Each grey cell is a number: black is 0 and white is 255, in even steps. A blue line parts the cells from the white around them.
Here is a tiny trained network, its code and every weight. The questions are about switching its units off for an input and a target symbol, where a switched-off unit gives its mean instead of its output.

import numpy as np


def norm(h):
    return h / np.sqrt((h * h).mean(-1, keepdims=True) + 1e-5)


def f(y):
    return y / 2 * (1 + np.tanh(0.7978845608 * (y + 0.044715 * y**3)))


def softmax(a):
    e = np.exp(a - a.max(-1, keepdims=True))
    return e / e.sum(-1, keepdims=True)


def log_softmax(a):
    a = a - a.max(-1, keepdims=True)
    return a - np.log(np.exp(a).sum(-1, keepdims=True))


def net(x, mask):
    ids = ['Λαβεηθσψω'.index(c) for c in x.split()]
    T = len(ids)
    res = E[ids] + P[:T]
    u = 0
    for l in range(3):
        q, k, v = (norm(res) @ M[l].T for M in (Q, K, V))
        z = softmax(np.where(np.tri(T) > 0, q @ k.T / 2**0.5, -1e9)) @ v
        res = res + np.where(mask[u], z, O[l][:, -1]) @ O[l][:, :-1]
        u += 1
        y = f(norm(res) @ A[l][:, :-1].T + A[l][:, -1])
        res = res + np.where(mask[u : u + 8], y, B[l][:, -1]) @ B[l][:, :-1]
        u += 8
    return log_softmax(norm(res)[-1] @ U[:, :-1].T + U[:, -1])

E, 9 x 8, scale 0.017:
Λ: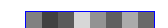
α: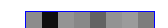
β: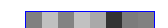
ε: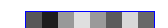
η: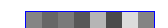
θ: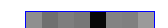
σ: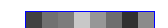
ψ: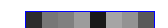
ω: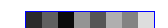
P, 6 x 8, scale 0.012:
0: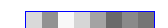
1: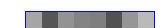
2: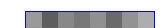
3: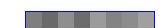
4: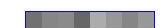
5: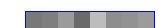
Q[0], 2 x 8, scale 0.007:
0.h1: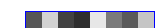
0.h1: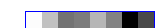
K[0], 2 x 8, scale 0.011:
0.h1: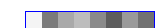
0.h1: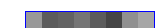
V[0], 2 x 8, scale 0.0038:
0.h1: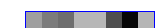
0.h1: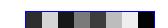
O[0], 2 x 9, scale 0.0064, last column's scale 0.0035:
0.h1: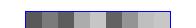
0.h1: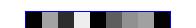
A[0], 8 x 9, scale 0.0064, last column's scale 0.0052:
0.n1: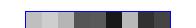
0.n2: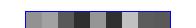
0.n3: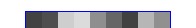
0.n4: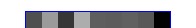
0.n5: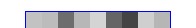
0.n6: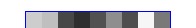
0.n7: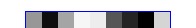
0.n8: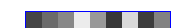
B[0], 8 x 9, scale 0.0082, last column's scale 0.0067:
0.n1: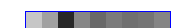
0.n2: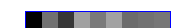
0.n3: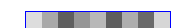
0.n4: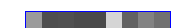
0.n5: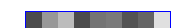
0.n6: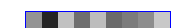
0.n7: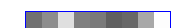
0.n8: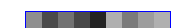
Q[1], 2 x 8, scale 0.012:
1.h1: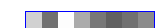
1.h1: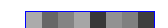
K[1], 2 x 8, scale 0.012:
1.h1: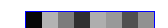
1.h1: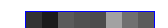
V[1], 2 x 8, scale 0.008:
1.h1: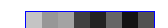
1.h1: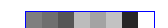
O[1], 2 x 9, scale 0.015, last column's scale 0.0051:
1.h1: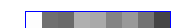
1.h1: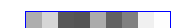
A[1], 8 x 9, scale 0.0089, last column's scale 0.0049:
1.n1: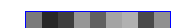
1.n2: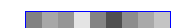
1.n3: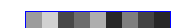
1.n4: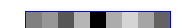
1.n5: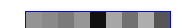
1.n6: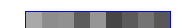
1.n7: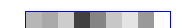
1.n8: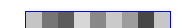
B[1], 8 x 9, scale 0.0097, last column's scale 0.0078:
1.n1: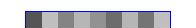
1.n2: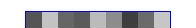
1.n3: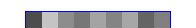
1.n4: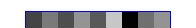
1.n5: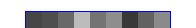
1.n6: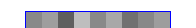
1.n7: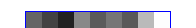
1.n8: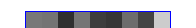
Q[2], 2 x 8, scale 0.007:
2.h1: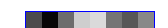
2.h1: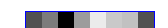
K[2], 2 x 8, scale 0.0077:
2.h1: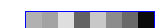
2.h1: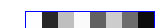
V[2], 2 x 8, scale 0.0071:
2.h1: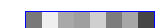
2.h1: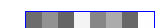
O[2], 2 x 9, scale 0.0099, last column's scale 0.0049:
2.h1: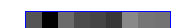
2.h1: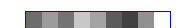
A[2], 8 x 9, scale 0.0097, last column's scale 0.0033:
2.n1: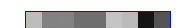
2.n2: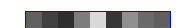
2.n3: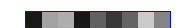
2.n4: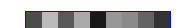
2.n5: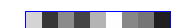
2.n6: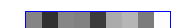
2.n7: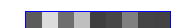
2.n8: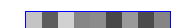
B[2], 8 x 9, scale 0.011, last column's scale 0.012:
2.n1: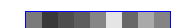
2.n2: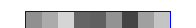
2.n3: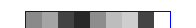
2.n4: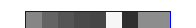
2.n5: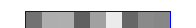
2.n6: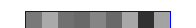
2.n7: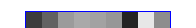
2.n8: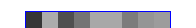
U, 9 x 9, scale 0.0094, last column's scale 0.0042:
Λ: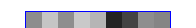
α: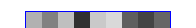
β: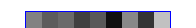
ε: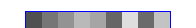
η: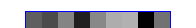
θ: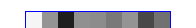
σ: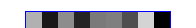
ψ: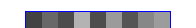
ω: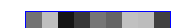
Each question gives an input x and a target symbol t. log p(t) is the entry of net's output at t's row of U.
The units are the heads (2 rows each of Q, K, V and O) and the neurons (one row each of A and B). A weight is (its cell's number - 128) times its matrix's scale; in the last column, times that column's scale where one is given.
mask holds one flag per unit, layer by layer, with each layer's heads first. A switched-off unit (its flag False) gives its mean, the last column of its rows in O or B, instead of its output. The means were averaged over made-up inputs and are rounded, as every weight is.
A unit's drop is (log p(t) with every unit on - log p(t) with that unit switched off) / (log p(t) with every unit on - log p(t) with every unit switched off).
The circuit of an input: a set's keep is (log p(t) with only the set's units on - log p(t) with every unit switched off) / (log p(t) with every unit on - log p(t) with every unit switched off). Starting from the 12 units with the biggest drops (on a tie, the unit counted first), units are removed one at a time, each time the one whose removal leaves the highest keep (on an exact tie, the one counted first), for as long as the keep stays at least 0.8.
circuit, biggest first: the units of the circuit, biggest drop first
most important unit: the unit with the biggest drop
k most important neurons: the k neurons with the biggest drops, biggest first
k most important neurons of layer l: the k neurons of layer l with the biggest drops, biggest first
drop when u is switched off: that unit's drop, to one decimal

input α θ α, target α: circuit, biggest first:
[1.h1; 2.n5]
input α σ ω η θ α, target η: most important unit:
0.n3
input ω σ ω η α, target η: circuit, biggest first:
[1.h1; 0.n2; 2.n3]
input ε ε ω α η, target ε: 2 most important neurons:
[1.n1; 0.n2]
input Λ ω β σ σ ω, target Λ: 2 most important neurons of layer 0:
[0.n7; 0.n8]
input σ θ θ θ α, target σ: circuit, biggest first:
[2.n3; 1.h1]
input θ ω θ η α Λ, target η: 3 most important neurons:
[0.n2; 2.n3; 0.n8]
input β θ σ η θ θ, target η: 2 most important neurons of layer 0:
[0.n3; 0.n2]
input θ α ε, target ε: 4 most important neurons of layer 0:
[0.n8; 0.n7; 0.n5; 0.n6]
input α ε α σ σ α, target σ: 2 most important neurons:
[1.n7; 0.n3]
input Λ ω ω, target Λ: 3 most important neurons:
[0.n8; 0.n7; 2.n3]
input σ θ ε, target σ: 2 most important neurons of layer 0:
[0.n7; 0.n8]
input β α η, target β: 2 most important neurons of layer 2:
[2.n3; 2.n2]
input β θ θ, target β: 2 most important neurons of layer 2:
[2.n3; 2.n6]
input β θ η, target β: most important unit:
1.h1
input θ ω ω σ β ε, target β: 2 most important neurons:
[0.n5; 2.n6]
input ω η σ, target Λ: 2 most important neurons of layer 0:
[0.n7; 0.n3]
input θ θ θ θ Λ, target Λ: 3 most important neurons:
[0.n8; 0.n7; 2.n3]
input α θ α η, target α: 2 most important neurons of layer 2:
[2.n2; 2.n3]
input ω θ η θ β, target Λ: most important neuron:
[2.n3]
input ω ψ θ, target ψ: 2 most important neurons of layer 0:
[0.n3; 0.n7]
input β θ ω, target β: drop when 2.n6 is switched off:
0.1
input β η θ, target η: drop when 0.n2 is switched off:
0.2
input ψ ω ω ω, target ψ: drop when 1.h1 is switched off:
0.2
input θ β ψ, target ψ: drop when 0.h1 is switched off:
0.1
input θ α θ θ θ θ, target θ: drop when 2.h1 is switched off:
0.3
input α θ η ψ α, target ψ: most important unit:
0.h1
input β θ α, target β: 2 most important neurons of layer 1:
[1.n8; 1.n7]
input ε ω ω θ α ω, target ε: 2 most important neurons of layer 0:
[0.n8; 0.n7]
